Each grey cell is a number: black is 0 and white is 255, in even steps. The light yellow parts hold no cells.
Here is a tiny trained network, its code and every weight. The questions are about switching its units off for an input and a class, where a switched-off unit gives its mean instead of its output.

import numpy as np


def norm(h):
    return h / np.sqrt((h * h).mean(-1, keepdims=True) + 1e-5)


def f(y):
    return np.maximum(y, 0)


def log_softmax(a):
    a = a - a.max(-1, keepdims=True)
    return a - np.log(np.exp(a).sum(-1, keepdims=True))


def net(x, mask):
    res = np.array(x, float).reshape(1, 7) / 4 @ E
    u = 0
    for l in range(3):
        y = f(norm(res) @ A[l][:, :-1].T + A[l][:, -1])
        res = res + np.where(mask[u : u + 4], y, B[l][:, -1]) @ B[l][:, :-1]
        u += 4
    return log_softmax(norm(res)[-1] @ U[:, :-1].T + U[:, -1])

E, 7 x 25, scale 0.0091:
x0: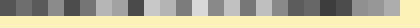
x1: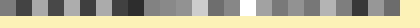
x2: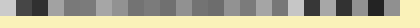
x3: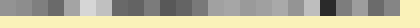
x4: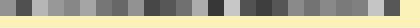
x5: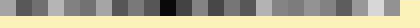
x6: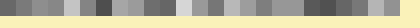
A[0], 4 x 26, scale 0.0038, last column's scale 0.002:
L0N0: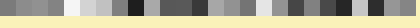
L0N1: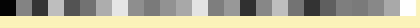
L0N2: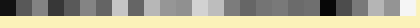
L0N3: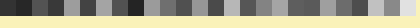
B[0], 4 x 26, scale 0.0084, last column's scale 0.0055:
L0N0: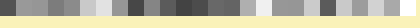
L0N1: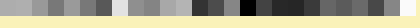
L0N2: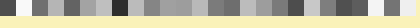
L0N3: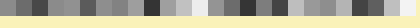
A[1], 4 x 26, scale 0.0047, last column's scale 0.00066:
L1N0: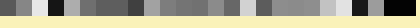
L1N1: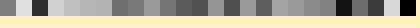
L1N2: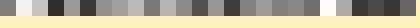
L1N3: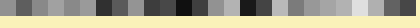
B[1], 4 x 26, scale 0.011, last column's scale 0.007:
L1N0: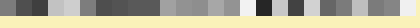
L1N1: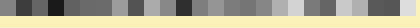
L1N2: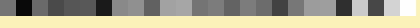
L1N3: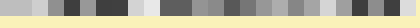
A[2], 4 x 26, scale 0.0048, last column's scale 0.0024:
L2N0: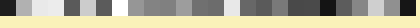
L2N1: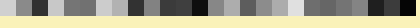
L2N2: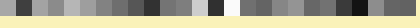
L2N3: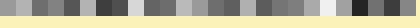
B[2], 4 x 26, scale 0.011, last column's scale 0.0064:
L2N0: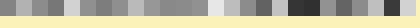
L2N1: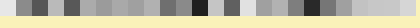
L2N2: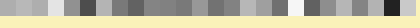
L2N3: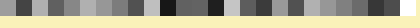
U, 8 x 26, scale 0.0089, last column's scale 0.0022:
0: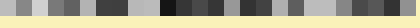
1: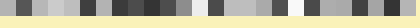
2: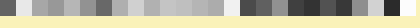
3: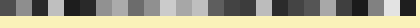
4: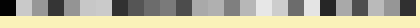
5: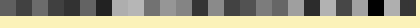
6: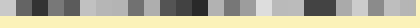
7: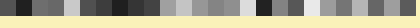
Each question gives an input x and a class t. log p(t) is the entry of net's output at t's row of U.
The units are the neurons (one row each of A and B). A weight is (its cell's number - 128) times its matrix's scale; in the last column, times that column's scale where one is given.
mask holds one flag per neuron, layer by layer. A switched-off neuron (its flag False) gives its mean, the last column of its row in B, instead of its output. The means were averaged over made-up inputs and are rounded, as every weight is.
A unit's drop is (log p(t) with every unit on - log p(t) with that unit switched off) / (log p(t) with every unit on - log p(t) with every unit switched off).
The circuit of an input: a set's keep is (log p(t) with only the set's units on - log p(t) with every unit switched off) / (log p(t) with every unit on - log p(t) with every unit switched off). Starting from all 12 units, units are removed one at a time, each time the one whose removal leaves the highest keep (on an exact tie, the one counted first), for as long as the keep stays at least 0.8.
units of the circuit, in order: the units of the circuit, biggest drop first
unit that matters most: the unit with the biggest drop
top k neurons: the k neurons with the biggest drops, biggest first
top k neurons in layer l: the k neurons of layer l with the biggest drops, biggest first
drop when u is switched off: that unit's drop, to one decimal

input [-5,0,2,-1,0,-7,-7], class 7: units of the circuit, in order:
L1N0
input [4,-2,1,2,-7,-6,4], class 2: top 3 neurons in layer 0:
L0N1, L0N2, L0N3
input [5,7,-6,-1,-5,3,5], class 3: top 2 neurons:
L0N3, L0N0
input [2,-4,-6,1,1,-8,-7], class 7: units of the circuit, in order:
L1N2, L1N3
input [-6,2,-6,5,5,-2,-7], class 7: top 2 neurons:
L1N0, L1N2
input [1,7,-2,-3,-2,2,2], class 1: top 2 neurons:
L0N3, L2N2
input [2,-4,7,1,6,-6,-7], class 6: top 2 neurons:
L2N1, L1N2
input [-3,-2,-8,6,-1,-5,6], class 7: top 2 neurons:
L1N0, L0N1
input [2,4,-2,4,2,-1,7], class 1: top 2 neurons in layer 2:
L2N2, L2N1
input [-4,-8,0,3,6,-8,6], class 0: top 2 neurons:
L1N3, L2N3
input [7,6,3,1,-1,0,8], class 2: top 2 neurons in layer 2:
L2N0, L2N3
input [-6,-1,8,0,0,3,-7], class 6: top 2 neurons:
L2N1, L1N1
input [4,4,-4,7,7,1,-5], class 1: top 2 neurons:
L2N2, L0N3
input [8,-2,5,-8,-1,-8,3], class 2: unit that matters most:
L2N0
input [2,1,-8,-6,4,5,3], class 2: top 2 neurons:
L2N0, L1N3
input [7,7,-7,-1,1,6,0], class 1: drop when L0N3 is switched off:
0.3
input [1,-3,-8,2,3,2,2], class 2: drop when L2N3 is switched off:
-0.1
